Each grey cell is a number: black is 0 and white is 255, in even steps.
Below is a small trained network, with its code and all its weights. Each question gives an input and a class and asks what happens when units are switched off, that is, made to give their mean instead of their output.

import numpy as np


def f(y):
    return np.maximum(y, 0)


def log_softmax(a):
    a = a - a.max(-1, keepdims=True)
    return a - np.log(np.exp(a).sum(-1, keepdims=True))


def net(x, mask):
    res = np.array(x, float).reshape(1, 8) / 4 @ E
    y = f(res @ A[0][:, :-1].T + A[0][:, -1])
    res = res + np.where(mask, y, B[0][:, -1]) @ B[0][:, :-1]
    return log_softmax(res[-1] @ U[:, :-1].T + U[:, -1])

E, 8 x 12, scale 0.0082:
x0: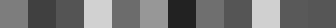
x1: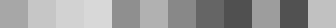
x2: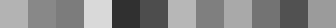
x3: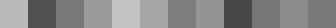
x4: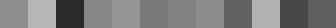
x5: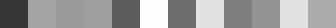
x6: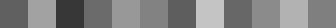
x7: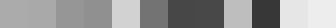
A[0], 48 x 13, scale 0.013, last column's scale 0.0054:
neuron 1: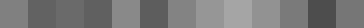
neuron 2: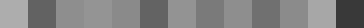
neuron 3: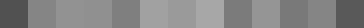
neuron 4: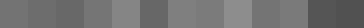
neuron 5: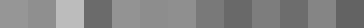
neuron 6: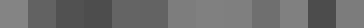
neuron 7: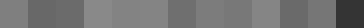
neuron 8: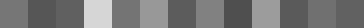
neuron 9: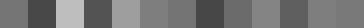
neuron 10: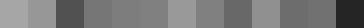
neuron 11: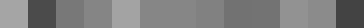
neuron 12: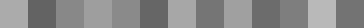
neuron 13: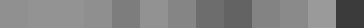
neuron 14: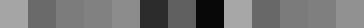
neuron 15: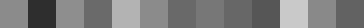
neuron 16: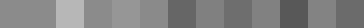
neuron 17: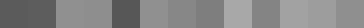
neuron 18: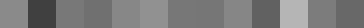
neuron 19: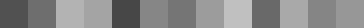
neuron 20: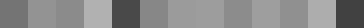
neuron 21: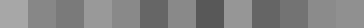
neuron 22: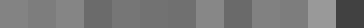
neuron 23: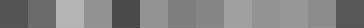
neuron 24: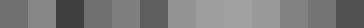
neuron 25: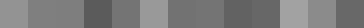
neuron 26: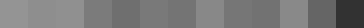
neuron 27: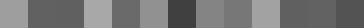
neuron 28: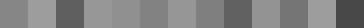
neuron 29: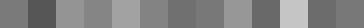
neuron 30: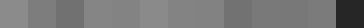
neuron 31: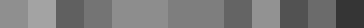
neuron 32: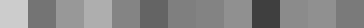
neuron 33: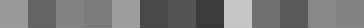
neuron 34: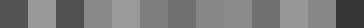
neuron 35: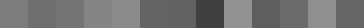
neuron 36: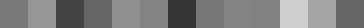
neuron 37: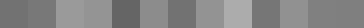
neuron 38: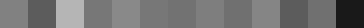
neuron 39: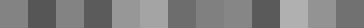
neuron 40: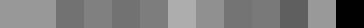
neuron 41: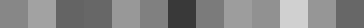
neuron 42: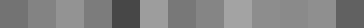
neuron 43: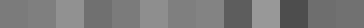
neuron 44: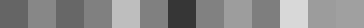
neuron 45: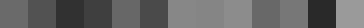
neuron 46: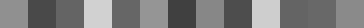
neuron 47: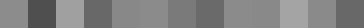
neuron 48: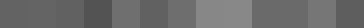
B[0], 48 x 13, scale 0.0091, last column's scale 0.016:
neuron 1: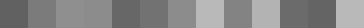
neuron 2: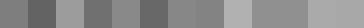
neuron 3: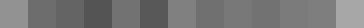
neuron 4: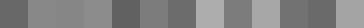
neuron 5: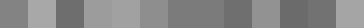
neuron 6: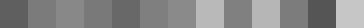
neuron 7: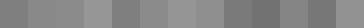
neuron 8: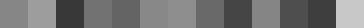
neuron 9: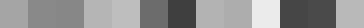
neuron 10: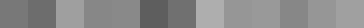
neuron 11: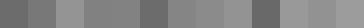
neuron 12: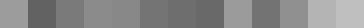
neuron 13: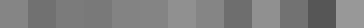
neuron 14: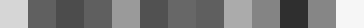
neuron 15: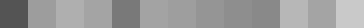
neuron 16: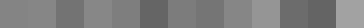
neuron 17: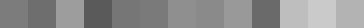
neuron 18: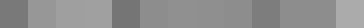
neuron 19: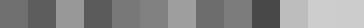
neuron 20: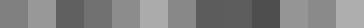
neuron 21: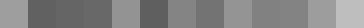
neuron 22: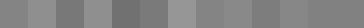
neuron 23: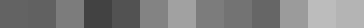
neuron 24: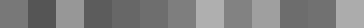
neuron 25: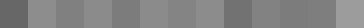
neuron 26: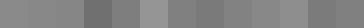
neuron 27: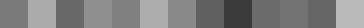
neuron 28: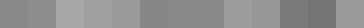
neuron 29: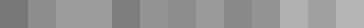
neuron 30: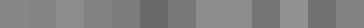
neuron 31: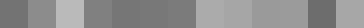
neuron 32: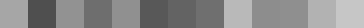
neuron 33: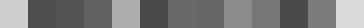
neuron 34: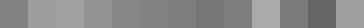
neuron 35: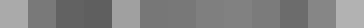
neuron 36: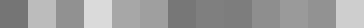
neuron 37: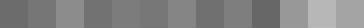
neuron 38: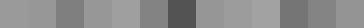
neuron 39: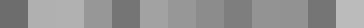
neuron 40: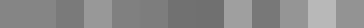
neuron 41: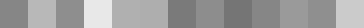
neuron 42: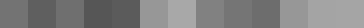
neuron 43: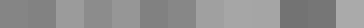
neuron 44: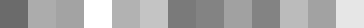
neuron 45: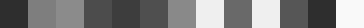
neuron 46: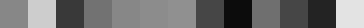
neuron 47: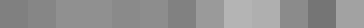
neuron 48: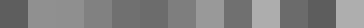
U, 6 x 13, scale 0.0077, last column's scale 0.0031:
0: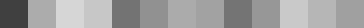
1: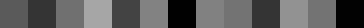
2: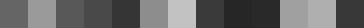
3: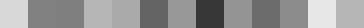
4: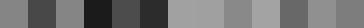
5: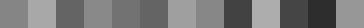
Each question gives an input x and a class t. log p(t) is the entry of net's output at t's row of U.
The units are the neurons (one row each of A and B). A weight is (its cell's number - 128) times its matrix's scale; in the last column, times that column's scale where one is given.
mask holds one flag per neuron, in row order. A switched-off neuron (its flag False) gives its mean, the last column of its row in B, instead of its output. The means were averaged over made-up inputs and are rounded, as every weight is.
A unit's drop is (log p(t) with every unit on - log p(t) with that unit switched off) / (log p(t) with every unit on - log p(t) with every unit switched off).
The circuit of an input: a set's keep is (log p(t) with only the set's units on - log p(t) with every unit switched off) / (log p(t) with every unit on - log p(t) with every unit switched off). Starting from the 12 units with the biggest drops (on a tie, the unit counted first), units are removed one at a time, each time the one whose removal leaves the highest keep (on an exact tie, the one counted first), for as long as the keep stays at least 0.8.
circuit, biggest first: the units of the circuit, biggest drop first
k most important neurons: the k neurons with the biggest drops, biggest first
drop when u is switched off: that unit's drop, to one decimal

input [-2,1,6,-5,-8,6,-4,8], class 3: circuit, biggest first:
neuron 45
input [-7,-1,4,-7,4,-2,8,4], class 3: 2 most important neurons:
neuron 15; neuron 39
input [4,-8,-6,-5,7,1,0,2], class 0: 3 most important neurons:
neuron 44; neuron 36; neuron 14
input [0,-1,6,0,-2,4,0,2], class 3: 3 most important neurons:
neuron 45; neuron 46; neuron 8
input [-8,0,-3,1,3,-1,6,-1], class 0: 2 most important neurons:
neuron 46; neuron 14
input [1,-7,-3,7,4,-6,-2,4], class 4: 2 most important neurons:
neuron 46; neuron 14
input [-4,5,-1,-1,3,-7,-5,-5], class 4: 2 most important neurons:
neuron 46; neuron 44
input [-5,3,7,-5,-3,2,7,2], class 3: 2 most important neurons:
neuron 45; neuron 46
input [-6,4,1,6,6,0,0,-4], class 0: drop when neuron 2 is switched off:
-0.1
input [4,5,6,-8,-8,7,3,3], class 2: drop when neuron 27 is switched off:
0.0
